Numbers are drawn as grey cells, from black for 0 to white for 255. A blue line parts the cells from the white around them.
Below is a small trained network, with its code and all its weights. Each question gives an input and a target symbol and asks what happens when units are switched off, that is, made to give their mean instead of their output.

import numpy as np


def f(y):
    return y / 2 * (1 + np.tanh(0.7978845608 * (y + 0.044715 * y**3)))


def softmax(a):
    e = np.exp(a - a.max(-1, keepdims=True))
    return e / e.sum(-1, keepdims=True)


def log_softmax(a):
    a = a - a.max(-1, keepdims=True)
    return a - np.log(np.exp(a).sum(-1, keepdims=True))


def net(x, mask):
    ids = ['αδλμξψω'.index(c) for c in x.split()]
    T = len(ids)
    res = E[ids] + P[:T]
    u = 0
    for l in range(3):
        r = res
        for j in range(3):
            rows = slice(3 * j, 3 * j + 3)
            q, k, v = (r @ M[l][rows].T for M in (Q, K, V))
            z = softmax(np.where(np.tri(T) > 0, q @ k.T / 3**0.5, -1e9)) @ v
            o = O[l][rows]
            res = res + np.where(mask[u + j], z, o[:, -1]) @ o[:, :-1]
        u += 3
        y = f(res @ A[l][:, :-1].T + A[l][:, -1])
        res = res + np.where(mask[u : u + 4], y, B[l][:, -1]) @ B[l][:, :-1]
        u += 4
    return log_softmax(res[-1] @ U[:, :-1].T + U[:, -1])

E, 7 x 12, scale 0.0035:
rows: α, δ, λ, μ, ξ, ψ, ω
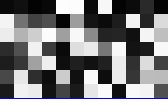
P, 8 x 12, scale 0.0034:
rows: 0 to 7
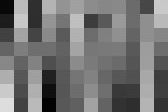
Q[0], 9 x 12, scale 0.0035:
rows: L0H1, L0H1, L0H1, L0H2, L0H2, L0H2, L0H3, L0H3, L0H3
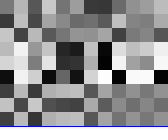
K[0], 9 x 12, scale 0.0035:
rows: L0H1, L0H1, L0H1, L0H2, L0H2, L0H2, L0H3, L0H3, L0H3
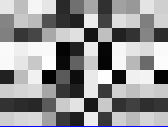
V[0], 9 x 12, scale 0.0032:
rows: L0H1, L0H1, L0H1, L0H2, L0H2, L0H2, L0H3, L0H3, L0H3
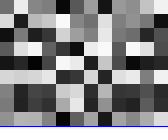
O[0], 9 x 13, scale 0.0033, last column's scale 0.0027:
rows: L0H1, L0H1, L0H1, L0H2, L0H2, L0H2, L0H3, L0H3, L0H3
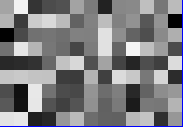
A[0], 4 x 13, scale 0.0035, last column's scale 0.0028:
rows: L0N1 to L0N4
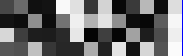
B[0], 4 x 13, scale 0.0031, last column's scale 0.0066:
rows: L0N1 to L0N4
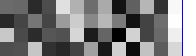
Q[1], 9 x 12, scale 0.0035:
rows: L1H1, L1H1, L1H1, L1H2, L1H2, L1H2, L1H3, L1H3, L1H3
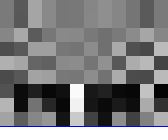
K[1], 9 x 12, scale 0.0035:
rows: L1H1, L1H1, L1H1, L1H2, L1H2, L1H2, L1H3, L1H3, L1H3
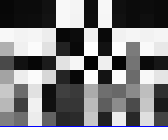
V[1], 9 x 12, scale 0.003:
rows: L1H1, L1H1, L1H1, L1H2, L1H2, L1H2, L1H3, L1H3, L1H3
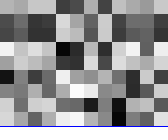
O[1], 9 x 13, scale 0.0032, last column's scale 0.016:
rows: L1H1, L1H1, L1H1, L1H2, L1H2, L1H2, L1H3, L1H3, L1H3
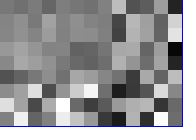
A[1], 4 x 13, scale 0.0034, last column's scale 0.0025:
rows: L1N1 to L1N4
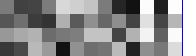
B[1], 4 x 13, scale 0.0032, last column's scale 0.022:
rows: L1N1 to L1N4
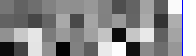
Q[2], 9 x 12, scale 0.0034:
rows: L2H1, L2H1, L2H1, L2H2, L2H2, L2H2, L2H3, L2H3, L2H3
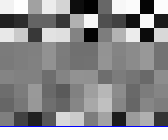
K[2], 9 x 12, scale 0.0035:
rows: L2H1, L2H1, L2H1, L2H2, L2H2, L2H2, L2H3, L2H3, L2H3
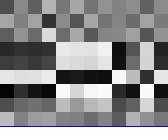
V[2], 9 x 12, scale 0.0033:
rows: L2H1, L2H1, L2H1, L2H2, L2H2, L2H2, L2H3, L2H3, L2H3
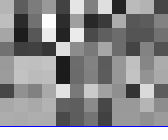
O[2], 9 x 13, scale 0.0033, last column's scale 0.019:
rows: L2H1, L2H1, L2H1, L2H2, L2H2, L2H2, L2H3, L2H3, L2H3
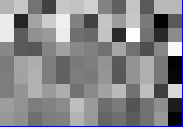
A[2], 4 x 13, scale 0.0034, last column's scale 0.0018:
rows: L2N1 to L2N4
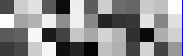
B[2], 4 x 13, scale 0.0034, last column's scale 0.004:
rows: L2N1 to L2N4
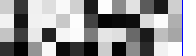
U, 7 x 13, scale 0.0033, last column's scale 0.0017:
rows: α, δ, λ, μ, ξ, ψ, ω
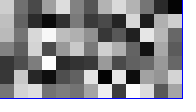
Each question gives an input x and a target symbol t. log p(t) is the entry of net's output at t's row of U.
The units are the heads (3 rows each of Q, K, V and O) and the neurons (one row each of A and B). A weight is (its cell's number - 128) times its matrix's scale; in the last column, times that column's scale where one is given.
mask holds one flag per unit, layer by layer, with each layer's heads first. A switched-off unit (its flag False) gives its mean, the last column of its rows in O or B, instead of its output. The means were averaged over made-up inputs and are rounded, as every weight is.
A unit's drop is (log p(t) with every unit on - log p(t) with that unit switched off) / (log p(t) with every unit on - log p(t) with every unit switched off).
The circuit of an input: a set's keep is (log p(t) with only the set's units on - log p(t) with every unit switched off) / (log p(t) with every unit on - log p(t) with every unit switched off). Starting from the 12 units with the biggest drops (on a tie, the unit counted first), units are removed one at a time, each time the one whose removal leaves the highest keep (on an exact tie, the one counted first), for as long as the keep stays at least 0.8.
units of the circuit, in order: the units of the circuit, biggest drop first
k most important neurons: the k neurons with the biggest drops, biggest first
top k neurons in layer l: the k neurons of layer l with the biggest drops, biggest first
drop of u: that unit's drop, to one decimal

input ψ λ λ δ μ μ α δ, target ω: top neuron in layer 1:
[L1N1]
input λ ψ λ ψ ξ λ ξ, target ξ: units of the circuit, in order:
[L2N4, L0N4, L1H3, L1N4]
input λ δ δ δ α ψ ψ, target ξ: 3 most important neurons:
[L2N4, L0N4, L0N1]
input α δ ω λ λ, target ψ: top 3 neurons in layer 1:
[L1N3, L1N1, L1N2]
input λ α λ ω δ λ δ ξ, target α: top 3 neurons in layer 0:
[L0N1, L0N2, L0N4]
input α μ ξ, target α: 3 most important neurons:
[L0N1, L0N2, L1N1]
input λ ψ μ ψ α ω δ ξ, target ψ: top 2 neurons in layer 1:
[L1N3, L1N2]
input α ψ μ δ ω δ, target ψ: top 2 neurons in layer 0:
[L0N2, L0N3]
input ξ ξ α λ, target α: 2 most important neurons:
[L0N1, L0N2]
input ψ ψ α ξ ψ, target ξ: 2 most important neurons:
[L2N4, L0N1]
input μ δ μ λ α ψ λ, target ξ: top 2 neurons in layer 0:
[L0N4, L0N1]
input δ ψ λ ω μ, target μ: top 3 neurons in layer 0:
[L0N1, L0N3, L0N4]
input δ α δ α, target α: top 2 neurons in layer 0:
[L0N1, L0N2]
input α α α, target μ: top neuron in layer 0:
[L0N2]
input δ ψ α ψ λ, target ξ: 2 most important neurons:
[L2N4, L0N1]
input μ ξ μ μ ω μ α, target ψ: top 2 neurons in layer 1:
[L1N2, L1N3]
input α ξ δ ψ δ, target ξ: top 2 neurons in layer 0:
[L0N3, L0N1]
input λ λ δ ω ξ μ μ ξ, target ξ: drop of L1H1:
0.6
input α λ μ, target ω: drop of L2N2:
0.0
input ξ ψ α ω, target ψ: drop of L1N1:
0.0
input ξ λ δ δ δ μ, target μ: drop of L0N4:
0.2
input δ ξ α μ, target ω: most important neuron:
[L1N2]
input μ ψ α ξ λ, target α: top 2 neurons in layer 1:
[L1N1, L1N2]
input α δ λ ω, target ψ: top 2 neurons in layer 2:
[L2N1, L2N4]
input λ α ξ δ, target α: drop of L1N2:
0.1
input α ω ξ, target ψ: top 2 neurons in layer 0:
[L0N2, L0N3]
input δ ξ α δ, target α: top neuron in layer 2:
[L2N4]
